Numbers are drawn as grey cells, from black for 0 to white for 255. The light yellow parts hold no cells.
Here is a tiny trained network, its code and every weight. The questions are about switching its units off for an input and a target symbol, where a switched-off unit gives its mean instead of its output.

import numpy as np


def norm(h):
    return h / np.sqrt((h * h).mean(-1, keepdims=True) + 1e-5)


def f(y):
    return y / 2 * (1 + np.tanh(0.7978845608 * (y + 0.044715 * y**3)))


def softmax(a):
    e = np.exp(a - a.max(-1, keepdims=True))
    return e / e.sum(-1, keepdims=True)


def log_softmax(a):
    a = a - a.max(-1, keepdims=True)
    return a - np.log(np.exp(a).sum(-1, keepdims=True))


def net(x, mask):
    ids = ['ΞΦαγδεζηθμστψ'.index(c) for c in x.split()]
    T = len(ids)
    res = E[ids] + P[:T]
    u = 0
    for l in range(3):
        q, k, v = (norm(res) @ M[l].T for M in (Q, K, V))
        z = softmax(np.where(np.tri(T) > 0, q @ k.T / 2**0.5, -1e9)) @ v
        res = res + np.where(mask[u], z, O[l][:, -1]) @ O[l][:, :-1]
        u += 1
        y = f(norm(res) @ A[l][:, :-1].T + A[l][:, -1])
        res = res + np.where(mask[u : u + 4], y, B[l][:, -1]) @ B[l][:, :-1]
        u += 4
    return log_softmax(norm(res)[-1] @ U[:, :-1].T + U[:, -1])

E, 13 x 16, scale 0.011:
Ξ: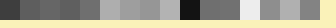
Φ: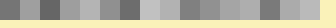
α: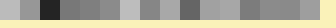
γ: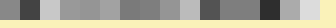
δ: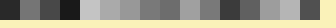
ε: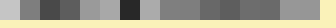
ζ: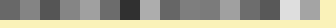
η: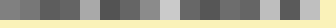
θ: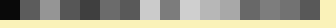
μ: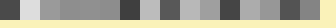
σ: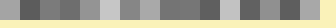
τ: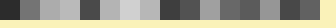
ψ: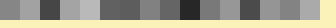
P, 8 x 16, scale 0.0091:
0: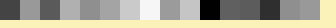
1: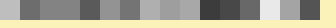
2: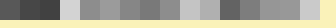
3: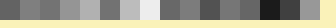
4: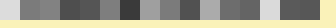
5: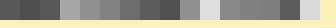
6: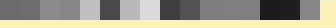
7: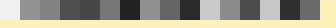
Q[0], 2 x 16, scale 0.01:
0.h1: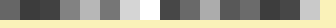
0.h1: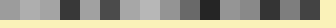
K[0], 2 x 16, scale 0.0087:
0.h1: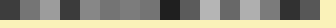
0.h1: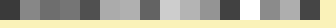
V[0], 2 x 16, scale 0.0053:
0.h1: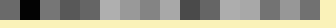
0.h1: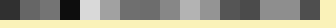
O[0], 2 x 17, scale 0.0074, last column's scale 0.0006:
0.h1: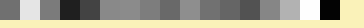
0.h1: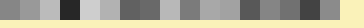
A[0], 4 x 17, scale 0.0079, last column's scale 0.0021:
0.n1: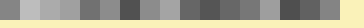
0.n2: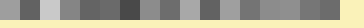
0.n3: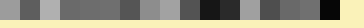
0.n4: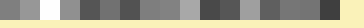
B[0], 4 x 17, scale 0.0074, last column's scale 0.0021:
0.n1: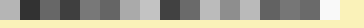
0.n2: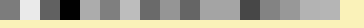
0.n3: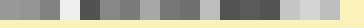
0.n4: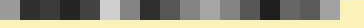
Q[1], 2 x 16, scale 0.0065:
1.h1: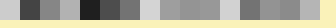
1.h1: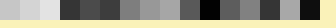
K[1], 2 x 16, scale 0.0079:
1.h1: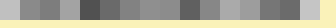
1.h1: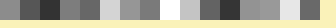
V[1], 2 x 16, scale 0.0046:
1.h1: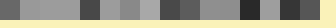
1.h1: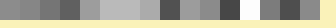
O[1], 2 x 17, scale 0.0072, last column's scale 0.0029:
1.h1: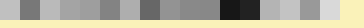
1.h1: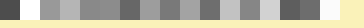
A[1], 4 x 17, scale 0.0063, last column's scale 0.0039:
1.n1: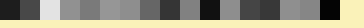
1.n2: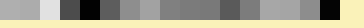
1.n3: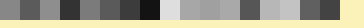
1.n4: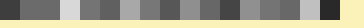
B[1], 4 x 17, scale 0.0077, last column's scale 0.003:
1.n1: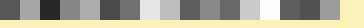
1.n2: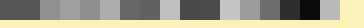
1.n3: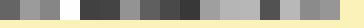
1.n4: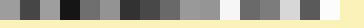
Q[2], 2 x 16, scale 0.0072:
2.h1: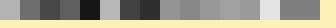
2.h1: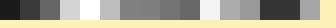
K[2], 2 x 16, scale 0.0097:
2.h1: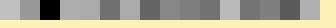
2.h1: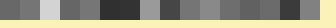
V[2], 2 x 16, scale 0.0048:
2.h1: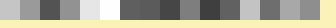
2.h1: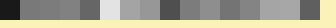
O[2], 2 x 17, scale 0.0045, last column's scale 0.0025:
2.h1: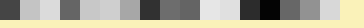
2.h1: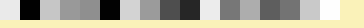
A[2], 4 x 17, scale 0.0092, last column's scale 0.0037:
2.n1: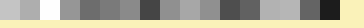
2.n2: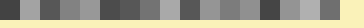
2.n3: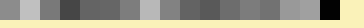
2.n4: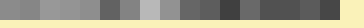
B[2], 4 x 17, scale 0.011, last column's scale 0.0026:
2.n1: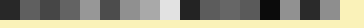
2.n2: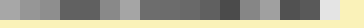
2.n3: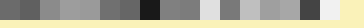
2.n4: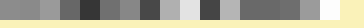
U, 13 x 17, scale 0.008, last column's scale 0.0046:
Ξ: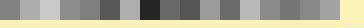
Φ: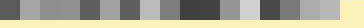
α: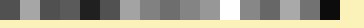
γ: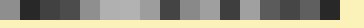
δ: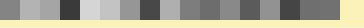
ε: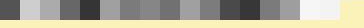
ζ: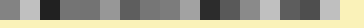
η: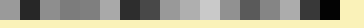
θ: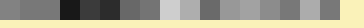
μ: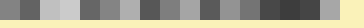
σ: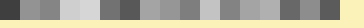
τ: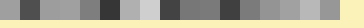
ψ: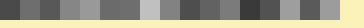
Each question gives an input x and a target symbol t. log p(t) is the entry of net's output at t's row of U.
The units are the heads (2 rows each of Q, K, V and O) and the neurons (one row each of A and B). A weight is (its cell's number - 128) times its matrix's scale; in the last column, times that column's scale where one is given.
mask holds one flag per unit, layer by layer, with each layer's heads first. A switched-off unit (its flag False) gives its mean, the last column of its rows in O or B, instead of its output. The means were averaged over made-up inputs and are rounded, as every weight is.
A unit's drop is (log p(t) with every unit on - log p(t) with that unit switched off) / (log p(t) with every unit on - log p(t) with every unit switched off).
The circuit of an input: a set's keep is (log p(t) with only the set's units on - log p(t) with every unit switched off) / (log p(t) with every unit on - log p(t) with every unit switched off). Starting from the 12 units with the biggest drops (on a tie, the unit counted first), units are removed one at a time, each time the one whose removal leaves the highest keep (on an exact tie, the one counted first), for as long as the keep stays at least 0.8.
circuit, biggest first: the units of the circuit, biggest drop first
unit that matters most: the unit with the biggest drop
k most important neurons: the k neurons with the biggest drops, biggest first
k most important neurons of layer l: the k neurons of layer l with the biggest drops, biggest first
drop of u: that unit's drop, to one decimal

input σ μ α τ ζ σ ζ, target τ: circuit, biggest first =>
2.h1; 1.n4
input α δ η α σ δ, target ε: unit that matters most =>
0.h1
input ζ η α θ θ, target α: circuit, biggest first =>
1.n3; 0.n2
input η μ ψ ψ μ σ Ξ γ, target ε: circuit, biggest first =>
0.n3; 0.n2
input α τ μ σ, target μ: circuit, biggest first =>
0.h1; 2.n4
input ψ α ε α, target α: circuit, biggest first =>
0.h1; 1.n4
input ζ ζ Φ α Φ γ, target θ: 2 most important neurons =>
1.n4; 1.n1
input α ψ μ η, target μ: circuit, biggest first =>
0.h1; 2.n4
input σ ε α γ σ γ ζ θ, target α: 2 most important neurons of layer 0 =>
0.n2; 0.n3
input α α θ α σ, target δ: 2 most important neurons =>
1.n2; 0.n2
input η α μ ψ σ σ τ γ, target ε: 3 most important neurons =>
0.n4; 0.n2; 0.n3
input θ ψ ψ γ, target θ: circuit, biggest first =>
2.n4; 1.n1
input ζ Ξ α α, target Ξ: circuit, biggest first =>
0.h1; 2.n3
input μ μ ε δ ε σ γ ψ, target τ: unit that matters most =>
1.h1
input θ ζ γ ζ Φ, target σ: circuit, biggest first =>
1.n4; 2.n4
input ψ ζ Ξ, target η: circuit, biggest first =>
1.n4; 0.h1
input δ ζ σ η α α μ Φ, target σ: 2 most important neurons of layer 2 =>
2.n4; 2.n2
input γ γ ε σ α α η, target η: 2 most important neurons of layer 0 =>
0.n3; 0.n2
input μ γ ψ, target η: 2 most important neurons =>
1.n4; 0.n4
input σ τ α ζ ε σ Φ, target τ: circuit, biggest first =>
2.h1
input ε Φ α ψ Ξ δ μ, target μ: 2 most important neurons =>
2.n4; 1.n4
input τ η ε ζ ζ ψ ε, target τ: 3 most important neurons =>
0.n3; 1.n4; 1.n2
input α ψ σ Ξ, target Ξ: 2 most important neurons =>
2.n3; 2.n2
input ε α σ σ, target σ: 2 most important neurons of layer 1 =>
1.n1; 1.n2
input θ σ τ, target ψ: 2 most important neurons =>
2.n1; 1.n4
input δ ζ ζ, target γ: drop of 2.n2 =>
0.5
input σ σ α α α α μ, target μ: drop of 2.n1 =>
0.0
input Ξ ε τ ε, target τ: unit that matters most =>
0.n3
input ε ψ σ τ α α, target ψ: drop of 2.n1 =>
1.0
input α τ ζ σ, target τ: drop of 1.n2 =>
0.1
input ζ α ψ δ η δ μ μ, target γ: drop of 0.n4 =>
0.2
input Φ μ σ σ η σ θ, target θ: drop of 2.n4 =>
0.4
